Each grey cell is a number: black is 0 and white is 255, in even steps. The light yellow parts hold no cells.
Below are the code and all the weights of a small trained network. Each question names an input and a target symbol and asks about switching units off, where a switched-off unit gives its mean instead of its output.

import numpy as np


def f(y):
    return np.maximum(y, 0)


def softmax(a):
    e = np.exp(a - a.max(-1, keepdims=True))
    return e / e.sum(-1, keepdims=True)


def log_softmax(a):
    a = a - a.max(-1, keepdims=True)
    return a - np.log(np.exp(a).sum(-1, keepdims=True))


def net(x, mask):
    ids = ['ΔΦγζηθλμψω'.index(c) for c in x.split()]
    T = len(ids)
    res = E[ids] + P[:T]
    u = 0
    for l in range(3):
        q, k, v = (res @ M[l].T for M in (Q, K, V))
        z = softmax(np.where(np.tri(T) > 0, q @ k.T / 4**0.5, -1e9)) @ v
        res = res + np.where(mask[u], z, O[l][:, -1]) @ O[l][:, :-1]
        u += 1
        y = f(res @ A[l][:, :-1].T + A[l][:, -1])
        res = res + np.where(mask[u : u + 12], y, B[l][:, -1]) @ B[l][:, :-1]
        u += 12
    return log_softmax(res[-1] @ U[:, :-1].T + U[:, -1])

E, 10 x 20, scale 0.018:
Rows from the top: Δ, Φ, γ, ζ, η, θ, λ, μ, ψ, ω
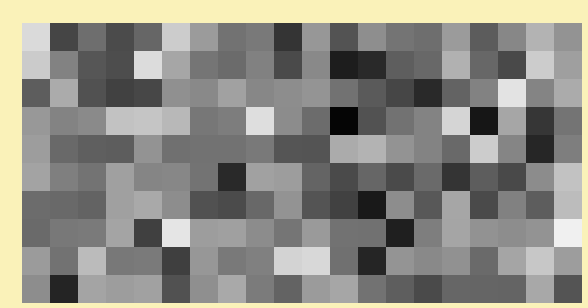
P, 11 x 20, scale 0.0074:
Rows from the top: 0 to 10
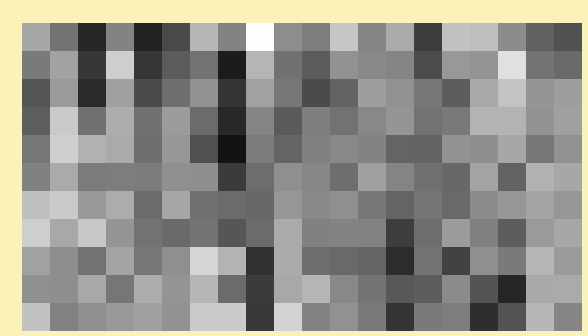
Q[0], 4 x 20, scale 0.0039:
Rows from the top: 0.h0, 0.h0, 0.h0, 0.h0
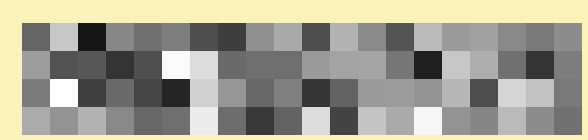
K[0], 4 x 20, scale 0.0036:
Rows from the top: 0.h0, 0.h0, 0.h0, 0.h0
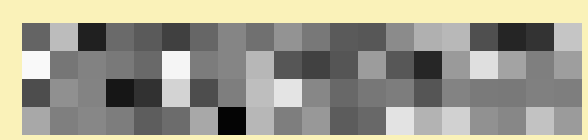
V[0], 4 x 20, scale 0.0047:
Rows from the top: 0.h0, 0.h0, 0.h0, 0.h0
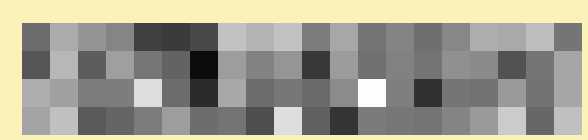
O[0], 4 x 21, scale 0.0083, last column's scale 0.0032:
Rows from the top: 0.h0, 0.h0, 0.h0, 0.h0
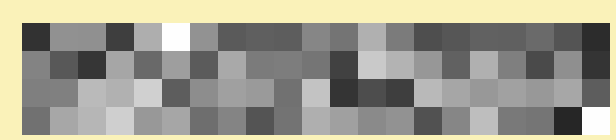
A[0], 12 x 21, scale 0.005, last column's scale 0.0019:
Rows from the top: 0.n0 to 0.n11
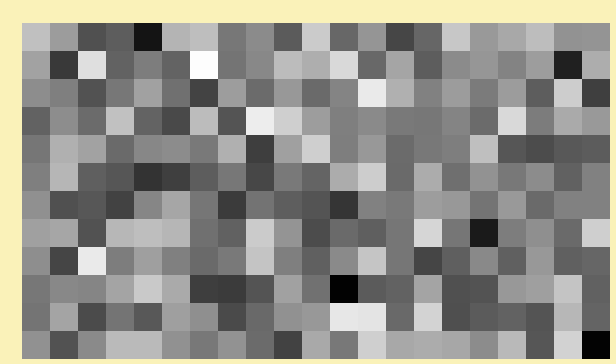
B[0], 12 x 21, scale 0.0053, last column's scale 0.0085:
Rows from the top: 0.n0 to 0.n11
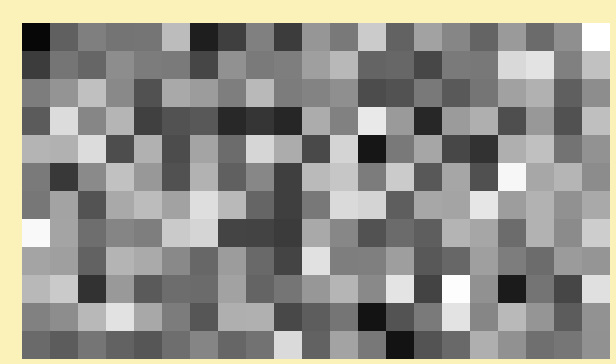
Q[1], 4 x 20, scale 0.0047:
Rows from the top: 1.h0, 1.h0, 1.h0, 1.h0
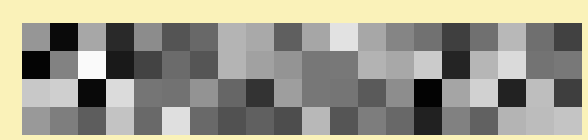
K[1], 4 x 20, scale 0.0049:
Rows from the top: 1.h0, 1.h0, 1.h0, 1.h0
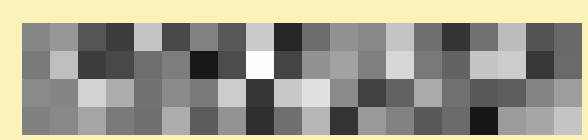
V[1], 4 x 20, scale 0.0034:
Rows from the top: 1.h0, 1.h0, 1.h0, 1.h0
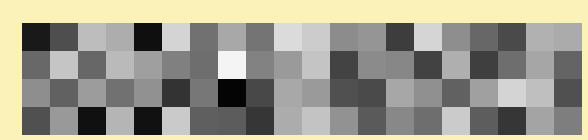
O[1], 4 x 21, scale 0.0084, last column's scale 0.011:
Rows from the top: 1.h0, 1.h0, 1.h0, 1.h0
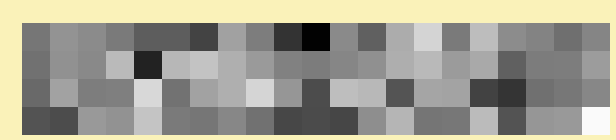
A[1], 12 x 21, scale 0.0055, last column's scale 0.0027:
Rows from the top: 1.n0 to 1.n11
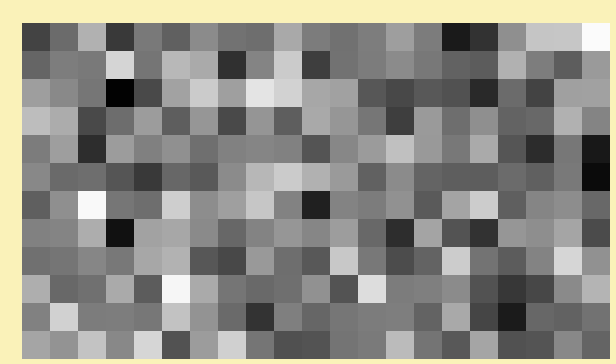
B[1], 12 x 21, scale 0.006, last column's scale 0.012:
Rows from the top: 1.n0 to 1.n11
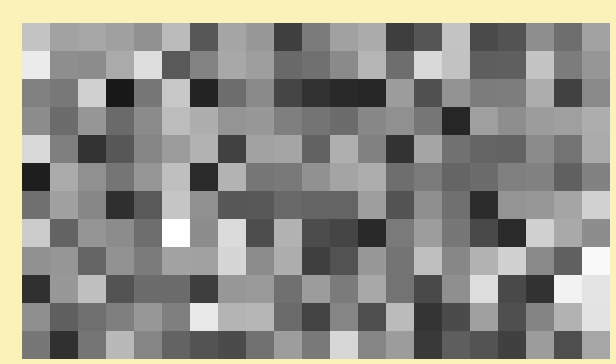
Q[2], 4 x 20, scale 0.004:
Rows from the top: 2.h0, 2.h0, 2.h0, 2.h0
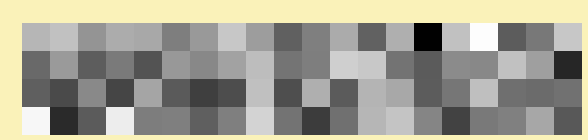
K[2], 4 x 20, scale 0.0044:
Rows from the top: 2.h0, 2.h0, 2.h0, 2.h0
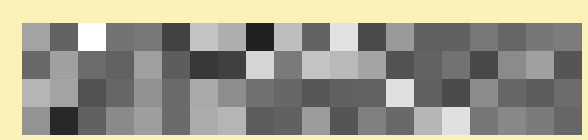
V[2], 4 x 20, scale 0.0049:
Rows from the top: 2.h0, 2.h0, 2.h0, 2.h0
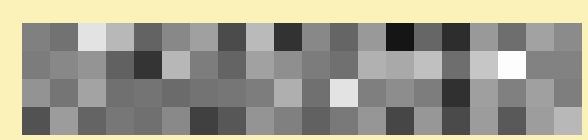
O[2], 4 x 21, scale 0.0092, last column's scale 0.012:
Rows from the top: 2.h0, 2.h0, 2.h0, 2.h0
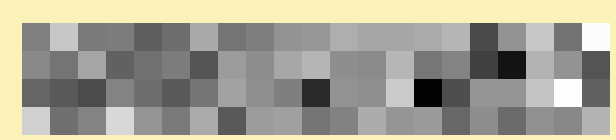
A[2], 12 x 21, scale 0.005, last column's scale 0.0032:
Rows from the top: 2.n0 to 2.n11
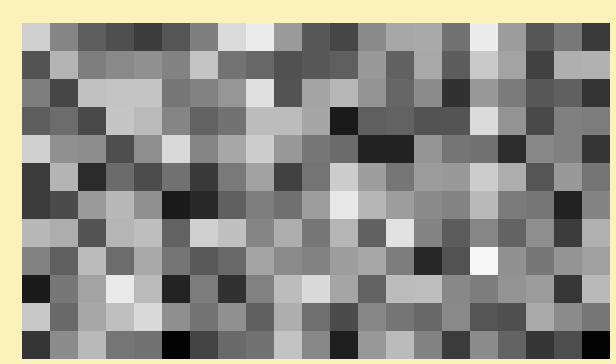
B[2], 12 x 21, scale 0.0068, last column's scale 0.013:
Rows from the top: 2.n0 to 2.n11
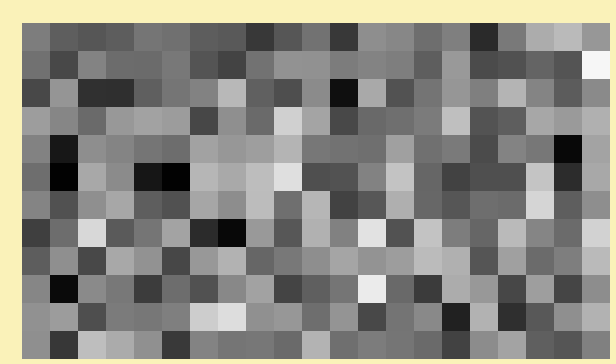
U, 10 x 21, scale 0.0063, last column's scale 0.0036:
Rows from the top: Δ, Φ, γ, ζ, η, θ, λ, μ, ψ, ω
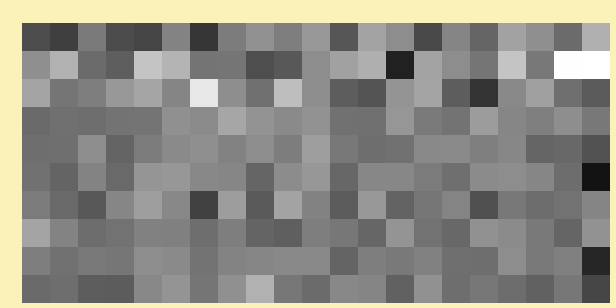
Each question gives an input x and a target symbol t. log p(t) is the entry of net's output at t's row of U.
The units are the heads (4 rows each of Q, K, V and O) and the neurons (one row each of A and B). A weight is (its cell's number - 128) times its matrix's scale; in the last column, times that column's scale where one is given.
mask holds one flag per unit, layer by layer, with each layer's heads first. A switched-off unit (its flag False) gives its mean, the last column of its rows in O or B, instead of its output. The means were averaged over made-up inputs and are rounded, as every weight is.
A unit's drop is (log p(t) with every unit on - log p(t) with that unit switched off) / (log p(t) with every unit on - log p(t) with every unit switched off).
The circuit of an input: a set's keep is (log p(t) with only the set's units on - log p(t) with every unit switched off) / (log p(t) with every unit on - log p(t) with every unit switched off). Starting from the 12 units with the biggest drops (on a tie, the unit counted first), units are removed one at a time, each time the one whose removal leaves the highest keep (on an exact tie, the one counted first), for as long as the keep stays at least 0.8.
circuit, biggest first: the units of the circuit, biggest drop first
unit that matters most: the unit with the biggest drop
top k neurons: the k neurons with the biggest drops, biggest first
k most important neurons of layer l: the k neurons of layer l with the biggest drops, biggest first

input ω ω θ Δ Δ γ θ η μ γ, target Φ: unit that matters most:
0.n9
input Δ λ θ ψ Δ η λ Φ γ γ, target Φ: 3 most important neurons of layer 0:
[0.n4 0.n9 0.n0]
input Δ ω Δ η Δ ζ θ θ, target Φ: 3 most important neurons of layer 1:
[1.n9 1.n10 1.n3]
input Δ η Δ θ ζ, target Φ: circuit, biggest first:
[0.n7 2.n5]
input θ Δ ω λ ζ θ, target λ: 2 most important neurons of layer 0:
[0.n9 0.n7]
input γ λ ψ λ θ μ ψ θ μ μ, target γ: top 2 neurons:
[1.n6 1.n9]
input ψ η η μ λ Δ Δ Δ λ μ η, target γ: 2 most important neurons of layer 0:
[0.n3 0.n9]
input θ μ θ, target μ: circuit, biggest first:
[1.h0 0.n0 0.n9]
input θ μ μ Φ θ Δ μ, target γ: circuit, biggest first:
[2.h0 2.n7]
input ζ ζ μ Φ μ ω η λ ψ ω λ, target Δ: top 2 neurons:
[0.n9 2.n7]
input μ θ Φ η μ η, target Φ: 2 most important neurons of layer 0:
[0.n9 0.n3]
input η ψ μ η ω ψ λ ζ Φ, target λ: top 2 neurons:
[1.n10 0.n7]
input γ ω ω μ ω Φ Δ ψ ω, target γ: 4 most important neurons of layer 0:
[0.n9 0.n3 0.n6 0.n0]
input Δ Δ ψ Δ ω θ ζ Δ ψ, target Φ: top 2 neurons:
[1.n0 0.n9]
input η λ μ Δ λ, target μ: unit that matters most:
1.h0
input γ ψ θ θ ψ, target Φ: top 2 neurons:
[1.n0 2.n5]
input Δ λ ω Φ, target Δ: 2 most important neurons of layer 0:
[0.n0 0.n9]
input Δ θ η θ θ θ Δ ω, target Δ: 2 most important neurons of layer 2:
[2.n9 2.n6]
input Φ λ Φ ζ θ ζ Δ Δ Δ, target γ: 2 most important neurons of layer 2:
[2.n7 2.n4]
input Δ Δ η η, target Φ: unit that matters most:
1.h0
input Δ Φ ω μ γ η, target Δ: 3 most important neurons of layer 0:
[0.n5 0.n7 0.n10]
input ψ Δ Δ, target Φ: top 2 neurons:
[0.n9 1.n9]
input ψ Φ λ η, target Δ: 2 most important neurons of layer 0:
[0.n5 0.n7]
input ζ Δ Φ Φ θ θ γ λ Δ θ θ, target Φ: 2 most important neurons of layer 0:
[0.n7 0.n0]
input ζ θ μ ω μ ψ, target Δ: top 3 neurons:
[2.n9 0.n7 1.n10]
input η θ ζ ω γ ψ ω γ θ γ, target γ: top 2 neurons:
[0.n4 0.n9]
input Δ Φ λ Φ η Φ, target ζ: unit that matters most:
0.n0
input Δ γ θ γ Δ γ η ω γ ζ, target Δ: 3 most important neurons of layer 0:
[0.n9 0.n3 0.n0]
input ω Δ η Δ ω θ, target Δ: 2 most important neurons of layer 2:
[2.n7 2.n1]
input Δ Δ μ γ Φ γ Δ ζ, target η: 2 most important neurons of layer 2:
[2.n1 2.n4]
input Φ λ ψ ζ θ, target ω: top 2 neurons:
[0.n9 1.n4]
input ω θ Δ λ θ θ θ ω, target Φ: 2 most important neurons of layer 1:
[1.n6 1.n0]
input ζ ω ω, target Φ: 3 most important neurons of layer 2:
[2.n5 2.n1 2.n4]
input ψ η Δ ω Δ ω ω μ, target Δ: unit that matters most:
2.n5
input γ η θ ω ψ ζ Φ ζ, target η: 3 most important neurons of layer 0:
[0.n7 0.n1 0.n0]
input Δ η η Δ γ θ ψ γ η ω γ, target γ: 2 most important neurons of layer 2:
[2.n4 2.n7]
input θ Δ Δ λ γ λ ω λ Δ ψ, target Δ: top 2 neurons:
[2.n9 0.n1]
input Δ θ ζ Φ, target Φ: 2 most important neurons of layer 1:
[1.n9 1.n3]
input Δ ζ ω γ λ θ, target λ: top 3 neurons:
[1.n10 2.n3 0.n9]
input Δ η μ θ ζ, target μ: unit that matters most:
0.n9
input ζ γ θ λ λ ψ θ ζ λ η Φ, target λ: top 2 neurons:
[1.n10 2.n3]
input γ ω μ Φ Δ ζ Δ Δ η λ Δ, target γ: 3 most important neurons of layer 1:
[1.n9 1.n7 1.n10]
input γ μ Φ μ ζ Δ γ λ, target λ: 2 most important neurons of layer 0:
[0.n0 0.n9]
